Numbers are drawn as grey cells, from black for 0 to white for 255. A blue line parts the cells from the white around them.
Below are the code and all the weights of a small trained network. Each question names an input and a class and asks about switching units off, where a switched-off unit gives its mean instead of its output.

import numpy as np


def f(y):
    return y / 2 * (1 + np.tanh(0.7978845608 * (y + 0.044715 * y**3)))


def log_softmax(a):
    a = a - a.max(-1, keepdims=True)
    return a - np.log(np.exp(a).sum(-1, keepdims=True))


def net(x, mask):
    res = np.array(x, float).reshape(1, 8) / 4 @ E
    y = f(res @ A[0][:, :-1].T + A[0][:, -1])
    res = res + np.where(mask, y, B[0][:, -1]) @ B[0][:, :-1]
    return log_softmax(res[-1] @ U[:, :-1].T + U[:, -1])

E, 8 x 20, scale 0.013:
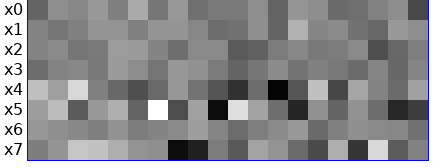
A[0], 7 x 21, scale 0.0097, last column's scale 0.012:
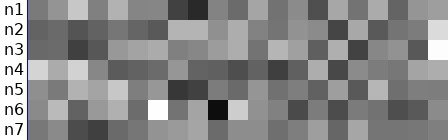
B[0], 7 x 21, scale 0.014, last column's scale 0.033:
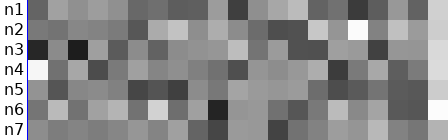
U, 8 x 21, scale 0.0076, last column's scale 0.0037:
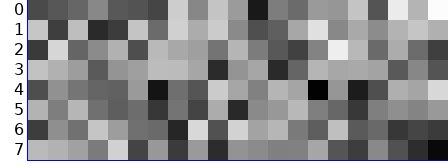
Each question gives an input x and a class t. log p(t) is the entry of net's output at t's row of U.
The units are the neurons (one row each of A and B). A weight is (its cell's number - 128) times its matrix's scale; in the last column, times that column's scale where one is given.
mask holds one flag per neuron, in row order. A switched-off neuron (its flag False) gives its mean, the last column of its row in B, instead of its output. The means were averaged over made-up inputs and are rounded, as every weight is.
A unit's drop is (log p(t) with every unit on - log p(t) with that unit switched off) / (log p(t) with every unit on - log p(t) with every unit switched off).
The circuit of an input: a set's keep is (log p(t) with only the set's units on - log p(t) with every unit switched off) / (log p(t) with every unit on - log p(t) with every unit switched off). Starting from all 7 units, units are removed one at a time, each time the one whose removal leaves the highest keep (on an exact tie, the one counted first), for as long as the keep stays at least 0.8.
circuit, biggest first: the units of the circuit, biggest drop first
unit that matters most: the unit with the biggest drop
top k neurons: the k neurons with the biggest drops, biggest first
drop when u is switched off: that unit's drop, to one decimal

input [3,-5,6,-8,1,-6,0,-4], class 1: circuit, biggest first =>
(n3, n6)
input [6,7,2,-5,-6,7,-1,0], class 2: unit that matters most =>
n5
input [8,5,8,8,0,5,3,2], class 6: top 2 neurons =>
(n4, n2)
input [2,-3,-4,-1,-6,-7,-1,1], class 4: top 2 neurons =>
(n2, n6)
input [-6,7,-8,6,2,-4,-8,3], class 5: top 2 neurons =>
(n6, n3)
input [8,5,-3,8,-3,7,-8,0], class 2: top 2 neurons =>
(n5, n1)
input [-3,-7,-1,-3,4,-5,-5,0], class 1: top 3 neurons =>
(n6, n1, n5)
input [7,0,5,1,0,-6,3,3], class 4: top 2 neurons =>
(n6, n4)
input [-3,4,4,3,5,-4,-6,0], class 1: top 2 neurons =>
(n6, n1)
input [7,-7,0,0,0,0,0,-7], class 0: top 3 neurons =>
(n6, n4, n2)
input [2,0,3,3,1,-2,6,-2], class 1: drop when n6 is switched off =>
0.9
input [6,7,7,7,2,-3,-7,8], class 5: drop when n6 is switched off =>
0.7
